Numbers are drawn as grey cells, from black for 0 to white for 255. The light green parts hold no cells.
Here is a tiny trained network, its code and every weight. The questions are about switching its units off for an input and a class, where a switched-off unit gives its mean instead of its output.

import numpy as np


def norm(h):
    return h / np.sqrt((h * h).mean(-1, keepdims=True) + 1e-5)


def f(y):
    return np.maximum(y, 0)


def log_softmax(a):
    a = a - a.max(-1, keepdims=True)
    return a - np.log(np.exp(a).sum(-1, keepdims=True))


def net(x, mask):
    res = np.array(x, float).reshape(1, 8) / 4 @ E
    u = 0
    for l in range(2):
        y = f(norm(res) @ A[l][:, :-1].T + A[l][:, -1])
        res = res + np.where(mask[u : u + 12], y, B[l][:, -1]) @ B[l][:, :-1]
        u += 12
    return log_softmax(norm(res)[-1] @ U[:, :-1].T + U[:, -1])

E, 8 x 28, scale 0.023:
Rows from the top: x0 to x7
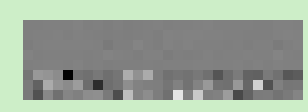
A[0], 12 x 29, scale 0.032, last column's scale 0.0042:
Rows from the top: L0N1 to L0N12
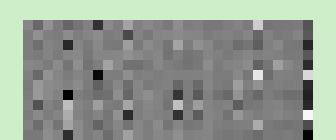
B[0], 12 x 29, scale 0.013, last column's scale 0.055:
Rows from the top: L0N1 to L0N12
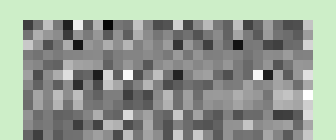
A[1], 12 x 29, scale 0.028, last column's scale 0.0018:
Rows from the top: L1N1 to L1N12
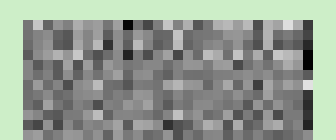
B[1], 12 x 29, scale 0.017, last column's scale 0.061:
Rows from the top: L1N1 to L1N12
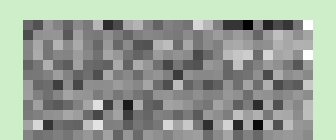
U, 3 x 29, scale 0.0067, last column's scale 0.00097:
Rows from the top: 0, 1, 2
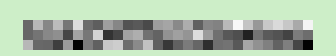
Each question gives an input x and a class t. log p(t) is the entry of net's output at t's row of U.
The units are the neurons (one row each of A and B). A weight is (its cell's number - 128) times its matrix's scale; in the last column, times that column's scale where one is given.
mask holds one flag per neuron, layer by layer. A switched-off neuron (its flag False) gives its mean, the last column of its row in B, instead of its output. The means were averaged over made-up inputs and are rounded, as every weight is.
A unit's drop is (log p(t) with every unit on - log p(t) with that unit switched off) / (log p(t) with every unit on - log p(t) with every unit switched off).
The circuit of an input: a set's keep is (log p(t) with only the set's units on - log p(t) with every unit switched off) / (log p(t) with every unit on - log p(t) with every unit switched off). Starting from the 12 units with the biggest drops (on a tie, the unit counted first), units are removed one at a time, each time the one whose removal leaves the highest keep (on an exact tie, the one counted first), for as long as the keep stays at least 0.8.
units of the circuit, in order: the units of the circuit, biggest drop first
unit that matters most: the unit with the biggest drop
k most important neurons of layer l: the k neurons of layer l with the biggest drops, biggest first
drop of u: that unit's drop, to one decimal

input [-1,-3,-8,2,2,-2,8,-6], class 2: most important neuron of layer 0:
[L0N7]
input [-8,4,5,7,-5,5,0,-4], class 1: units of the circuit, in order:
[L1N1 L0N8]
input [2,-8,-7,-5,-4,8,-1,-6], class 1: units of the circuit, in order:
[L1N1 L0N8]
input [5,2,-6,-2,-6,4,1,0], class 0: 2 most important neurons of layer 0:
[L0N8 L0N10]
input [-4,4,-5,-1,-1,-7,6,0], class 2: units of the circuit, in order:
[L0N8 L1N1 L1N4]
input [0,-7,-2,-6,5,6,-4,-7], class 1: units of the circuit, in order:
[L0N8 L1N1]
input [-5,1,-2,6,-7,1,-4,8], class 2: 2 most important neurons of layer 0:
[L0N8 L0N3]
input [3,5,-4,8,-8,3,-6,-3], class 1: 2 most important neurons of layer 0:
[L0N8 L0N6]
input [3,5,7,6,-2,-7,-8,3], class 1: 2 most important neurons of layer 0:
[L0N6 L0N1]
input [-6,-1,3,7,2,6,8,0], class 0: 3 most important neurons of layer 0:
[L0N8 L0N10 L0N1]
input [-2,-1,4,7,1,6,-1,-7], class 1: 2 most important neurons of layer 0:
[L0N8 L0N6]
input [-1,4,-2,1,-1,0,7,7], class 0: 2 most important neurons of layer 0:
[L0N9 L0N10]
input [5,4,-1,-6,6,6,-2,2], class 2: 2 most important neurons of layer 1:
[L1N1 L1N4]
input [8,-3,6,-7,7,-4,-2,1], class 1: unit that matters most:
L0N6
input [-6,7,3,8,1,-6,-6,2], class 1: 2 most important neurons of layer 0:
[L0N6 L0N1]
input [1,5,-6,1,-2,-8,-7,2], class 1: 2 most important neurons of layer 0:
[L0N6 L0N1]
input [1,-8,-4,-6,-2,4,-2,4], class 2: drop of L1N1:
0.3
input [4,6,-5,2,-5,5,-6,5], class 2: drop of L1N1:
0.2
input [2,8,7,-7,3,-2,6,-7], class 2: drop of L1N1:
0.2
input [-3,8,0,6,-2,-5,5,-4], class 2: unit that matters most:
L1N1
